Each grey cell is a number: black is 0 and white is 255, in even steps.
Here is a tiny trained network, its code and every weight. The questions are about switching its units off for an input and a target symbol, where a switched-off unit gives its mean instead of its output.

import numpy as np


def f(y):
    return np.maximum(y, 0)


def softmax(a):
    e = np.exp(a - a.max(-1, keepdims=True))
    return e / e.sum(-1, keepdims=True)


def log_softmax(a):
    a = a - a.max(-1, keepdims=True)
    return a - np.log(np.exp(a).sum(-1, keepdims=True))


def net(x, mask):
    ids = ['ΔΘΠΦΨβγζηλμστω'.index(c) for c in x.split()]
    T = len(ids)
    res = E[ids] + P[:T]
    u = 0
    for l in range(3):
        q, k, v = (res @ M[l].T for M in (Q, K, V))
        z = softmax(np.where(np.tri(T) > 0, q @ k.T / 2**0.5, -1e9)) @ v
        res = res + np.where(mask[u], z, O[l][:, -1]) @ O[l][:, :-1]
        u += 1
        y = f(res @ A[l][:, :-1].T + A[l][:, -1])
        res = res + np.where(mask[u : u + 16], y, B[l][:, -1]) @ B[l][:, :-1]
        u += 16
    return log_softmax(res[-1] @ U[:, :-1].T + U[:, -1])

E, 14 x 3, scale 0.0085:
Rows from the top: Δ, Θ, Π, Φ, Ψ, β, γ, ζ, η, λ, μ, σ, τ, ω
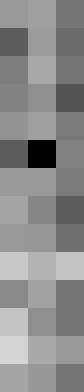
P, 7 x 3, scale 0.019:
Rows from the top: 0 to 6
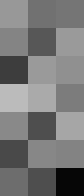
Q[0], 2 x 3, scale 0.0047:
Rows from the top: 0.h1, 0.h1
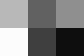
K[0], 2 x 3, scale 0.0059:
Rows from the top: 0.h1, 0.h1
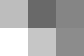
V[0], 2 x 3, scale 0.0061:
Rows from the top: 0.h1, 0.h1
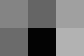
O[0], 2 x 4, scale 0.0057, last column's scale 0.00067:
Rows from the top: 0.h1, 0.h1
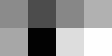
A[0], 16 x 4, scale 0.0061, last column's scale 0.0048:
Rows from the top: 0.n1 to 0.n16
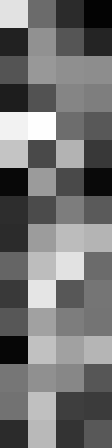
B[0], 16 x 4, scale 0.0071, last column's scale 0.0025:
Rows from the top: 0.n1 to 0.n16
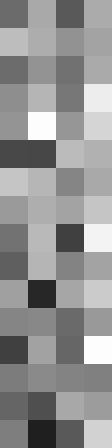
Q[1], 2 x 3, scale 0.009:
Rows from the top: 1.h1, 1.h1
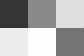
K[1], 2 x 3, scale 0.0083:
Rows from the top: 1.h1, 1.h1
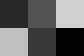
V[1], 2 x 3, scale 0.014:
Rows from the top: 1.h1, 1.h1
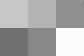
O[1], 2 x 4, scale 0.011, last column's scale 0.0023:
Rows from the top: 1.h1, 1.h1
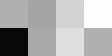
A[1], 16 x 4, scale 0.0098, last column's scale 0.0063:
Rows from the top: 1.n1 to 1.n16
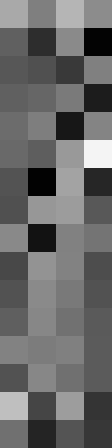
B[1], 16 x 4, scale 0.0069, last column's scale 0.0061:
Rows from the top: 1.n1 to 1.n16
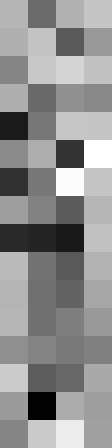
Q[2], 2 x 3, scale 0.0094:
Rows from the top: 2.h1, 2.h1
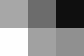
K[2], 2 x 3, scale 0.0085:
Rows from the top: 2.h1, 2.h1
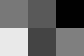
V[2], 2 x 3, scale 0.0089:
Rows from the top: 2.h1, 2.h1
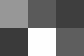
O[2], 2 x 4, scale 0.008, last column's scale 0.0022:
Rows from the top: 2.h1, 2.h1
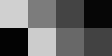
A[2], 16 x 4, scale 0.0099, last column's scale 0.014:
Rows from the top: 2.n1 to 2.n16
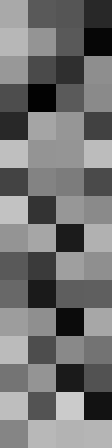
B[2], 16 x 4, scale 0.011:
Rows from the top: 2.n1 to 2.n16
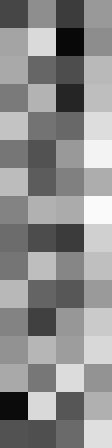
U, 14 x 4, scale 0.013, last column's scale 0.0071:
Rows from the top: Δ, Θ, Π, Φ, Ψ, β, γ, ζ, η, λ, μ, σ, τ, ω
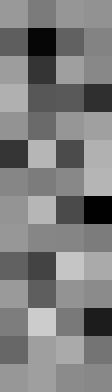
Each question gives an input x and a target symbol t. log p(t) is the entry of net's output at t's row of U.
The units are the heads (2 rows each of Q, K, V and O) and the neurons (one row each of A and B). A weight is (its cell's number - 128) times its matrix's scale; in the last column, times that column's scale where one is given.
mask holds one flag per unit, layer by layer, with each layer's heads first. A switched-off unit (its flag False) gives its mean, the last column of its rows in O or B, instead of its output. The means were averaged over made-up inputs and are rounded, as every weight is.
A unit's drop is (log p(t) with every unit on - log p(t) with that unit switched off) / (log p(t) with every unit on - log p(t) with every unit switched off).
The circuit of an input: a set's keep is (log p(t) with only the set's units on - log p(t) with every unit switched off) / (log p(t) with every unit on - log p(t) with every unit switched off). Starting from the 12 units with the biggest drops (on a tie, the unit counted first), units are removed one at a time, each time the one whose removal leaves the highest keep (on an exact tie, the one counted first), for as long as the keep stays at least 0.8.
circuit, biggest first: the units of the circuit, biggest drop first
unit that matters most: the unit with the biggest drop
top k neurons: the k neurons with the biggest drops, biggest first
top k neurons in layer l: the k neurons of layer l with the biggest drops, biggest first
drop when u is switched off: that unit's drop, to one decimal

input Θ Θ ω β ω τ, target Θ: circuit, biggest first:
[2.n8; 2.n13; 2.n10]
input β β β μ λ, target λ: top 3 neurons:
[1.n7; 0.n16; 2.n15]
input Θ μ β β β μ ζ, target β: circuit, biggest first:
[1.n5; 2.n4]
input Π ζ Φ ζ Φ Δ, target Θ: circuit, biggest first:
[2.n8; 2.n13]
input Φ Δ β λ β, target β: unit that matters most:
2.n4
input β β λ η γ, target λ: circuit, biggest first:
[1.h1; 0.h1]
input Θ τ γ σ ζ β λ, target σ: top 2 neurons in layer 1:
[1.n15; 1.n1]
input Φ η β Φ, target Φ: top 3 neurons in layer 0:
[0.n5; 0.n13; 0.n6]
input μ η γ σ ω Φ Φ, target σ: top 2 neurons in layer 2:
[2.n15; 2.n8]
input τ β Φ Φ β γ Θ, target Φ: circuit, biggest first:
[1.h1; 2.h1]
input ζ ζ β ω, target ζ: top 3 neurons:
[2.n2; 2.n15; 1.n15]
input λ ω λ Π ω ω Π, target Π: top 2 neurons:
[0.n5; 0.n16]
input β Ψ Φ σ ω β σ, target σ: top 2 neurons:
[0.n5; 2.n15]
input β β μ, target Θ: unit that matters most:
1.n10
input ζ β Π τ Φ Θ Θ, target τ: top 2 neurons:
[0.n5; 0.n16]
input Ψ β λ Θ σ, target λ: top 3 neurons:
[0.n16; 2.n15; 1.n7]
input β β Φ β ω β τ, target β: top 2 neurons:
[1.n5; 1.n16]
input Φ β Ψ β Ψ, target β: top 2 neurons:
[2.n4; 2.n10]
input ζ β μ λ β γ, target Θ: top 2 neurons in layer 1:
[1.n10; 1.n8]
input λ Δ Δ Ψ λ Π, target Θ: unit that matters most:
0.n13
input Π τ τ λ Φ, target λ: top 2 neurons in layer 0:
[0.n5; 0.n13]
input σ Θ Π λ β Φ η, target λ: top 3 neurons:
[0.n16; 0.n5; 0.n15]
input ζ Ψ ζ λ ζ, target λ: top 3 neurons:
[0.n5; 0.n16; 2.n4]
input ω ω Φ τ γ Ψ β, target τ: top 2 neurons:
[0.n5; 2.n15]
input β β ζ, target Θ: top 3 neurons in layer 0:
[0.n16; 0.n9; 0.n4]
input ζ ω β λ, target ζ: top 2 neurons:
[2.n2; 1.n15]
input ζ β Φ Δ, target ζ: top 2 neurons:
[2.n2; 2.n15]
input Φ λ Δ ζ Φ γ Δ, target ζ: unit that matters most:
2.h1
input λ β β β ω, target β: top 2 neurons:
[2.n4; 2.n10]
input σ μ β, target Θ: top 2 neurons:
[0.n4; 0.n8]
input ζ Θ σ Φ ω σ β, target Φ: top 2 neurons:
[0.n5; 2.n3]
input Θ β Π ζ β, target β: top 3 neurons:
[1.n9; 2.n4; 2.n10]
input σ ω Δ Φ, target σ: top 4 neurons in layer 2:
[2.n15; 2.n2; 2.n8; 2.n13]
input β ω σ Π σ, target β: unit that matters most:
0.n6
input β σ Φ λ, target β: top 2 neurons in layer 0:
[0.n5; 0.n6]
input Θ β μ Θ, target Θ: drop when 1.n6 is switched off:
0.0
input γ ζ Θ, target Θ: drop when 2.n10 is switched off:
0.1
